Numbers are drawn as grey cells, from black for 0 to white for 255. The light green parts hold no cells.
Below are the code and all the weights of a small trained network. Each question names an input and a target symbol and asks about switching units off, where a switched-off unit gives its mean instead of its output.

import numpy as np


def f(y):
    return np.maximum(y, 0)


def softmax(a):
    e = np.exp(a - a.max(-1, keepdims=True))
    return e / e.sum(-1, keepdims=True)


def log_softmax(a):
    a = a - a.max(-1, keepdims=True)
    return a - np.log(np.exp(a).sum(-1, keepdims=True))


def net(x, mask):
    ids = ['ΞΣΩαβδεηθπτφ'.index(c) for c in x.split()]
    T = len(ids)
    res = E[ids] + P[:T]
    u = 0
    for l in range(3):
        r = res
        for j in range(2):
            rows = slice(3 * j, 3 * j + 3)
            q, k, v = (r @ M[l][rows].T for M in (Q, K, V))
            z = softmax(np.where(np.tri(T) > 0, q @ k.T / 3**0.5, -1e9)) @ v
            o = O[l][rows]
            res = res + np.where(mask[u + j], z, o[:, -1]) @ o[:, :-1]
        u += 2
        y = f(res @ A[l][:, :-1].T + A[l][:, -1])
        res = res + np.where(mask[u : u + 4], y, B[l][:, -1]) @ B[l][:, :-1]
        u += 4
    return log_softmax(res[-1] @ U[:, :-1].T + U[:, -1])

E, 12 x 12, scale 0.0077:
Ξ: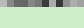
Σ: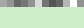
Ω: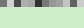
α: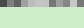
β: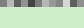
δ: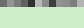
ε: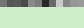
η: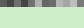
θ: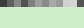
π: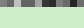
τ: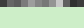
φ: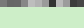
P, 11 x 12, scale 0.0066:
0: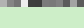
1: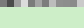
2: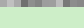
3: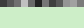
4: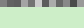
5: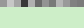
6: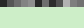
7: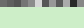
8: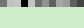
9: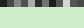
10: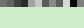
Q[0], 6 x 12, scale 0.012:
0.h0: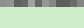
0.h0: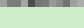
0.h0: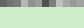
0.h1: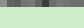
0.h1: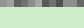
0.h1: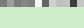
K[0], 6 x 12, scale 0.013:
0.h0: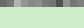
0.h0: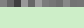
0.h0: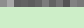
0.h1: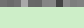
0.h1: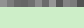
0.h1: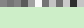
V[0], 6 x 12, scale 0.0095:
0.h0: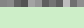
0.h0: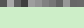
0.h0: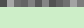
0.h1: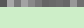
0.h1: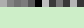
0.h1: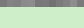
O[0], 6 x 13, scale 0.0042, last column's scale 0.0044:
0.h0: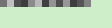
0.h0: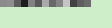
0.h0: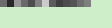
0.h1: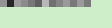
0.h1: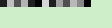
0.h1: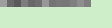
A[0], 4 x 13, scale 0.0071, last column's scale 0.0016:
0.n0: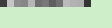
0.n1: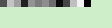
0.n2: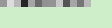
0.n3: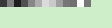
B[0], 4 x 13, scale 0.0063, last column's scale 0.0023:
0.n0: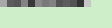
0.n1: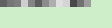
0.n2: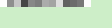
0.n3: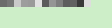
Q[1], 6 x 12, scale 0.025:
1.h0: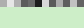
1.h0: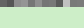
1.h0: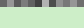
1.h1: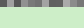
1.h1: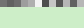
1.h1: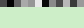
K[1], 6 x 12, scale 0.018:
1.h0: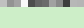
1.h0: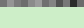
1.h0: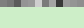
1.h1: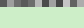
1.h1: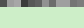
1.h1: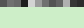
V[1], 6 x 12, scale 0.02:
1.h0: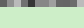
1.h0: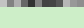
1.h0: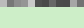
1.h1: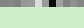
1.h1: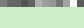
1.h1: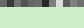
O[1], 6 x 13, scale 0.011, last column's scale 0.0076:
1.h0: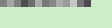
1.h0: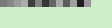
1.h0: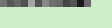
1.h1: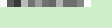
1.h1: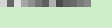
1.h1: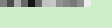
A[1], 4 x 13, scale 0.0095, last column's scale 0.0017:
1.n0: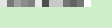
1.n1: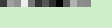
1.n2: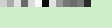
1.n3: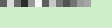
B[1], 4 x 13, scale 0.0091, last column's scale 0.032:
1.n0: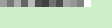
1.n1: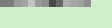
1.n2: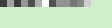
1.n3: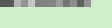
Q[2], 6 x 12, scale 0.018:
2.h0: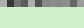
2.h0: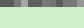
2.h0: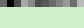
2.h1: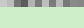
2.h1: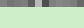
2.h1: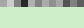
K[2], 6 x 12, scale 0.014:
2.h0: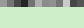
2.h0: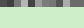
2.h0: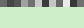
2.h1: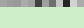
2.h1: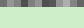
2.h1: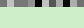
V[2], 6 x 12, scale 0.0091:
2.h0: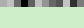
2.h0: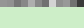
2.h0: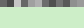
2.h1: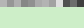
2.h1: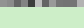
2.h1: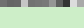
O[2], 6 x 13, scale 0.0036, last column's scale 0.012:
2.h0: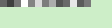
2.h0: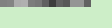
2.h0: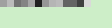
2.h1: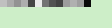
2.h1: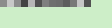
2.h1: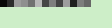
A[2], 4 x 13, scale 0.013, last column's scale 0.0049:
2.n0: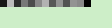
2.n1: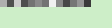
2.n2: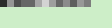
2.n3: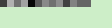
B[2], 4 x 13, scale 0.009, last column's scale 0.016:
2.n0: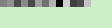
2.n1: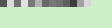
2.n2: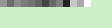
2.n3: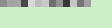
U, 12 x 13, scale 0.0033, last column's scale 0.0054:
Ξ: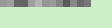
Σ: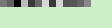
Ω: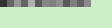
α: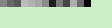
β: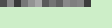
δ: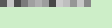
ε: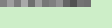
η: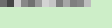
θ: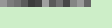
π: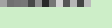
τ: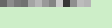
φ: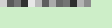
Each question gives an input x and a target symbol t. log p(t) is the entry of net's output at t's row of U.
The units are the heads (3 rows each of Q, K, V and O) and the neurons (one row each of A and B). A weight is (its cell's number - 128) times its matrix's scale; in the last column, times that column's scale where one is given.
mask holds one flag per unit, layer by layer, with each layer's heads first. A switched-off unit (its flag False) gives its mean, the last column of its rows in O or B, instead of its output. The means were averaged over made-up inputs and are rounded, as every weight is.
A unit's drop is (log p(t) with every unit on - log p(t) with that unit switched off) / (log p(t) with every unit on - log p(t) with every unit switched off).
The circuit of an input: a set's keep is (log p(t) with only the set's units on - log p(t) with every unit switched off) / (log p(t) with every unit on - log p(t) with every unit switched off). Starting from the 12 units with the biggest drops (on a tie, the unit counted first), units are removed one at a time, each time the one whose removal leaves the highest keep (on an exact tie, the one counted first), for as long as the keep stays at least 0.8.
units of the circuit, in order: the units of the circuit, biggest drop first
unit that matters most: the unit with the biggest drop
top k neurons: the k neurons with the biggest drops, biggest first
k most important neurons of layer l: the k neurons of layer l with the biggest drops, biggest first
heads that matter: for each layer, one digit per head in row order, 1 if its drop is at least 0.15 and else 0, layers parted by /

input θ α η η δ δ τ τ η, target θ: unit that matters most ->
1.n2
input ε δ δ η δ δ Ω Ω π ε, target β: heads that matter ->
01 / 01 / 00
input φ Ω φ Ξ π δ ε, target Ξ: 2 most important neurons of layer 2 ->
[2.n3; 2.n0]
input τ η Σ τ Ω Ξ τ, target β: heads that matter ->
01 / 01 / 00
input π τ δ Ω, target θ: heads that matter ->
01 / 11 / 00
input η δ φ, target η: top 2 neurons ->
[1.n2; 1.n0]
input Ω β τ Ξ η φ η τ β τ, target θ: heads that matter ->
00 / 11 / 00
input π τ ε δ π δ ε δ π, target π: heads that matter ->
01 / 11 / 00
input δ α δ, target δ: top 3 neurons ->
[1.n2; 1.n0; 2.n2]
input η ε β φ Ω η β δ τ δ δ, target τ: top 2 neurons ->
[1.n2; 1.n0]
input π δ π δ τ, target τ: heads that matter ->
10 / 11 / 00
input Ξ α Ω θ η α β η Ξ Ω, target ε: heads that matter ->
01 / 01 / 00
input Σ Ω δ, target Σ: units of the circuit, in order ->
[1.n2; 1.h1; 0.h1]
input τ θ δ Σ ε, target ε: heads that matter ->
10 / 01 / 00
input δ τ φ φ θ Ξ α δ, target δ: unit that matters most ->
0.h0
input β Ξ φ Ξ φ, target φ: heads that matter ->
00 / 11 / 00
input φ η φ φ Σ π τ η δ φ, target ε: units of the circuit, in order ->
[0.h1; 1.h1; 2.n1; 1.n2]
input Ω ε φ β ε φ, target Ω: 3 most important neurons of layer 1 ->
[1.n2; 1.n3; 1.n1]
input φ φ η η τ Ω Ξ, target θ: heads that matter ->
01 / 11 / 00
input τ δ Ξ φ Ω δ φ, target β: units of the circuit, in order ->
[0.h1; 1.h1; 2.n0]
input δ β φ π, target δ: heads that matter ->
01 / 11 / 00
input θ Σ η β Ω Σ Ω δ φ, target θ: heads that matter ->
01 / 01 / 00
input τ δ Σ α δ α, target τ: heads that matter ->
01 / 11 / 00
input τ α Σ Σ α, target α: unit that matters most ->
1.n2
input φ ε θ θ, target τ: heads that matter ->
01 / 01 / 00
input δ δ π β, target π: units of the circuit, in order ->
[1.h0; 1.n2]
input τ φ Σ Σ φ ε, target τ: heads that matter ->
01 / 11 / 00
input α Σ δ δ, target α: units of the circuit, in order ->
[0.h1; 1.h1; 1.n1; 1.h0]
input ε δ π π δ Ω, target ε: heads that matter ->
00 / 01 / 00
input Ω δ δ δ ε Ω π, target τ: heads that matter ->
01 / 01 / 00
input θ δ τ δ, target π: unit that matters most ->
0.h1
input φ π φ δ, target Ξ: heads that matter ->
01 / 11 / 00
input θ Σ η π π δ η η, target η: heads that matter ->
01 / 01 / 00
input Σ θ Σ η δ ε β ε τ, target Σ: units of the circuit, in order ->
[1.n2; 1.h1; 0.n2]
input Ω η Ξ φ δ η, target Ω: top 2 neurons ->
[0.n2; 1.n2]
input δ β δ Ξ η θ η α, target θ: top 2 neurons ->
[1.n2; 2.n2]
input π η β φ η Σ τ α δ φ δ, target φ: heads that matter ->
01 / 11 / 00
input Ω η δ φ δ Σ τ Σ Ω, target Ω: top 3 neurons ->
[1.n2; 1.n3; 0.n2]
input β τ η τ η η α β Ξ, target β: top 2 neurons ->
[2.n0; 1.n2]
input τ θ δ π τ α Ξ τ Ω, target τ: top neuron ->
[1.n2]
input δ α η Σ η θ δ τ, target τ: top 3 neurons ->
[1.n2; 1.n0; 2.n2]
